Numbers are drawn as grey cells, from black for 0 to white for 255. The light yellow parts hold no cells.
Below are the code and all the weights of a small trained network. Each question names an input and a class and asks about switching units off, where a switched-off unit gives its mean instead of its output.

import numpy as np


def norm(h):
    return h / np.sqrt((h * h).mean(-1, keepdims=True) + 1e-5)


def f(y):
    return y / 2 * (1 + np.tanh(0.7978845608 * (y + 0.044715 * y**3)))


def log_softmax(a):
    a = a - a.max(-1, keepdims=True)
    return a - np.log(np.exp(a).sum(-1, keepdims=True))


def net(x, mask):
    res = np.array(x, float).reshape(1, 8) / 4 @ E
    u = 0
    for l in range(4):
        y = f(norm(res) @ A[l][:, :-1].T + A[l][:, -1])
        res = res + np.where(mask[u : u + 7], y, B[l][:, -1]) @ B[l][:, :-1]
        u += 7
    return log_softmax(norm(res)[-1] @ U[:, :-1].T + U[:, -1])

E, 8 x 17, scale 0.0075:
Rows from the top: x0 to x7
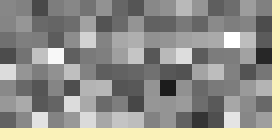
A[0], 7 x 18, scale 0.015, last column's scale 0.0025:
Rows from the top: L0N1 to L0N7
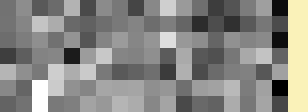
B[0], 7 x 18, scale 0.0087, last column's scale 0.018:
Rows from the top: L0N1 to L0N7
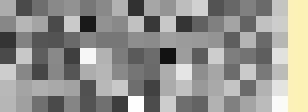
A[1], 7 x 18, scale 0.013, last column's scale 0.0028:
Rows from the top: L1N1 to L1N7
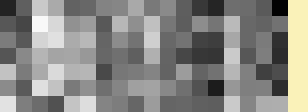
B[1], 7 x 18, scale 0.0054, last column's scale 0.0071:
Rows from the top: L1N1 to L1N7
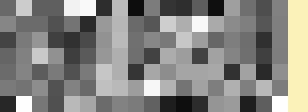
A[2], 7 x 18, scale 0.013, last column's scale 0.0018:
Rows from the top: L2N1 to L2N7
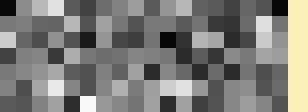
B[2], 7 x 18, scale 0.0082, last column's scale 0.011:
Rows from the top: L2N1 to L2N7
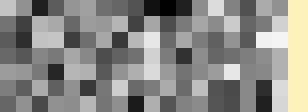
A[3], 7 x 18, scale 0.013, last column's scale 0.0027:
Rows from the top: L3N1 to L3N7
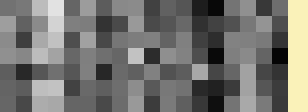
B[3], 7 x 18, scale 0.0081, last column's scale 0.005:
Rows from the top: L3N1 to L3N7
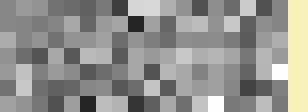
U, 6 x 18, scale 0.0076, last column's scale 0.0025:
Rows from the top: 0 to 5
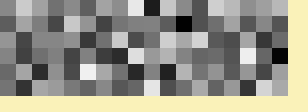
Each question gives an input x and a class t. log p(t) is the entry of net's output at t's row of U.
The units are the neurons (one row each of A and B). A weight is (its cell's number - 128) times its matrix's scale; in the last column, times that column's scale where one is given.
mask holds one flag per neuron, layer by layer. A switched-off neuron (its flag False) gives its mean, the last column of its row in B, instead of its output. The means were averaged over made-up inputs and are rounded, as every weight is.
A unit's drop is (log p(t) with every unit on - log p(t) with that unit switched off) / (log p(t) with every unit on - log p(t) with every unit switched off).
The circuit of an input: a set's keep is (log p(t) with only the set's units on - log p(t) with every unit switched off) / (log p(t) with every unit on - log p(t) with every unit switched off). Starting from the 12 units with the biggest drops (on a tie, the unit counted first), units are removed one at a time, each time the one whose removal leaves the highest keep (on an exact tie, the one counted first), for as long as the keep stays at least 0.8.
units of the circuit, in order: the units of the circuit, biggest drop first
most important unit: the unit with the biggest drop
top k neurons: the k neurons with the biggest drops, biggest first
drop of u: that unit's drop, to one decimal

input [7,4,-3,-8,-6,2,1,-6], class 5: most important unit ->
L2N3
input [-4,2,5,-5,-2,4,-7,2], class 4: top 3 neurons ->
[L0N4, L0N2, L2N7]
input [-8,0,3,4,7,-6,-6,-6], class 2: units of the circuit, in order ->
[L0N7, L0N4]
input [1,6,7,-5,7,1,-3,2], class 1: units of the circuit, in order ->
[L1N7, L0N6]
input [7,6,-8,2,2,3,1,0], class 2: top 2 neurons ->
[L0N5, L0N1]
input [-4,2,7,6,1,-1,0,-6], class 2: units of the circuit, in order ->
[L0N4, L0N7]
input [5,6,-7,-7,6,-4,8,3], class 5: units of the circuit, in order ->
[L2N3, L0N1]
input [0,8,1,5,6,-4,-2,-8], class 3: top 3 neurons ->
[L0N6, L0N1, L0N4]
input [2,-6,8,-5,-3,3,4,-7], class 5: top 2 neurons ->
[L0N4, L0N5]
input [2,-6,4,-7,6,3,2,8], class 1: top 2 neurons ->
[L1N7, L2N4]
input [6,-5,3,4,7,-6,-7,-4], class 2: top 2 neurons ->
[L2N6, L0N7]
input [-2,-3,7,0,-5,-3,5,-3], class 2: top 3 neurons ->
[L0N4, L0N7, L1N7]
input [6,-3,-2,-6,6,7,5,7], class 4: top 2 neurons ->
[L0N5, L0N2]
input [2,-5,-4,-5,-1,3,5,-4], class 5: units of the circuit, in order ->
[L2N3]
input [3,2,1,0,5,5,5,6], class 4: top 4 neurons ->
[L0N5, L0N2, L0N6, L0N7]
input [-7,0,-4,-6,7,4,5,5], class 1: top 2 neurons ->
[L1N7, L0N4]
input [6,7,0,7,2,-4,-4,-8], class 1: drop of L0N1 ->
0.3
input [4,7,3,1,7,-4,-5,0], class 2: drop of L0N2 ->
0.8
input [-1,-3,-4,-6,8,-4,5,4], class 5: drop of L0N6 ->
-0.1
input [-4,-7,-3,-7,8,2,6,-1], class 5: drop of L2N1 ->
0.0
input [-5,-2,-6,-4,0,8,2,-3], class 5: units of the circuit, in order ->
[L2N3]
